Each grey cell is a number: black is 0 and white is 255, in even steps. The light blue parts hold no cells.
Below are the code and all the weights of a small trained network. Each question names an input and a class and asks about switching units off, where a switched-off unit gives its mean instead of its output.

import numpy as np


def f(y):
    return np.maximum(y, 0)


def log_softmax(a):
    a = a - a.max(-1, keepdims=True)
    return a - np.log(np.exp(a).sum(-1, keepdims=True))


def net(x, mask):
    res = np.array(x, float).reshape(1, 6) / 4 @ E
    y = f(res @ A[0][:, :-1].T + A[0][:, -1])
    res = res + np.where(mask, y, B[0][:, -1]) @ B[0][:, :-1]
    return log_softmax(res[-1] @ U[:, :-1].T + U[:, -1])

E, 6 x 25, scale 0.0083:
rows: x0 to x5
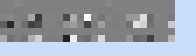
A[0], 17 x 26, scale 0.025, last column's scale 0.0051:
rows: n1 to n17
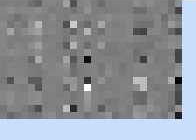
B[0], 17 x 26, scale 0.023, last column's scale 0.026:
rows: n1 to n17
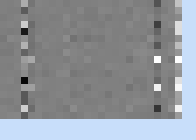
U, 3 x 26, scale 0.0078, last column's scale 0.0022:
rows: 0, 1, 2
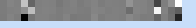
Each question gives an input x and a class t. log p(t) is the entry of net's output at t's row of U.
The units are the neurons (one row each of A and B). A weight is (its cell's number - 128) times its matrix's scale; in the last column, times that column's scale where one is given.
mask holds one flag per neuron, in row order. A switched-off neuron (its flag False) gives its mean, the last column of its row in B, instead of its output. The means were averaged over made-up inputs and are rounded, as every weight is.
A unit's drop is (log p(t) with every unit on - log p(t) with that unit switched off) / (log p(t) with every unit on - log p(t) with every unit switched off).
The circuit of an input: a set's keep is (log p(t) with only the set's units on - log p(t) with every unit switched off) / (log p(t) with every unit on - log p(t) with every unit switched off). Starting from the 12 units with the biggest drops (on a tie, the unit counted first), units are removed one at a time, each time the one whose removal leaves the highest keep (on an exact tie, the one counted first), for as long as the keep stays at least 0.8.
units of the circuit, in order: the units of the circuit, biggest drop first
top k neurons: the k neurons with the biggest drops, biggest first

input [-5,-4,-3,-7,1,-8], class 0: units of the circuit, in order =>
(n16)
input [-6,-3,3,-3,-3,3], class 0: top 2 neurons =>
(n9 n12)
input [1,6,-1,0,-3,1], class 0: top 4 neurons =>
(n13 n9 n12 n5)
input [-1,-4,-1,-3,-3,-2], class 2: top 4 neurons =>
(n4 n13 n5 n7)
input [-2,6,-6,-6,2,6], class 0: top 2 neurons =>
(n4 n13)
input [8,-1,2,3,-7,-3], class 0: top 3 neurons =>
(n9 n5 n16)
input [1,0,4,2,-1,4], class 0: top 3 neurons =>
(n9 n4 n7)
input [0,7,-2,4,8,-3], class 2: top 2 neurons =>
(n12 n4)
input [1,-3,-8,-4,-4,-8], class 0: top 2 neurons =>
(n16 n13)
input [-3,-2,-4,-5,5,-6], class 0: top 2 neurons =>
(n16 n12)
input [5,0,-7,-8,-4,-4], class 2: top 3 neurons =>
(n5 n13 n14)
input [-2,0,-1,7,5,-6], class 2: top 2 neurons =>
(n12 n4)
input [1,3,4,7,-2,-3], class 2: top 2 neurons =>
(n12 n9)
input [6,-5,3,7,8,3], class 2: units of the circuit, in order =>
(n12)
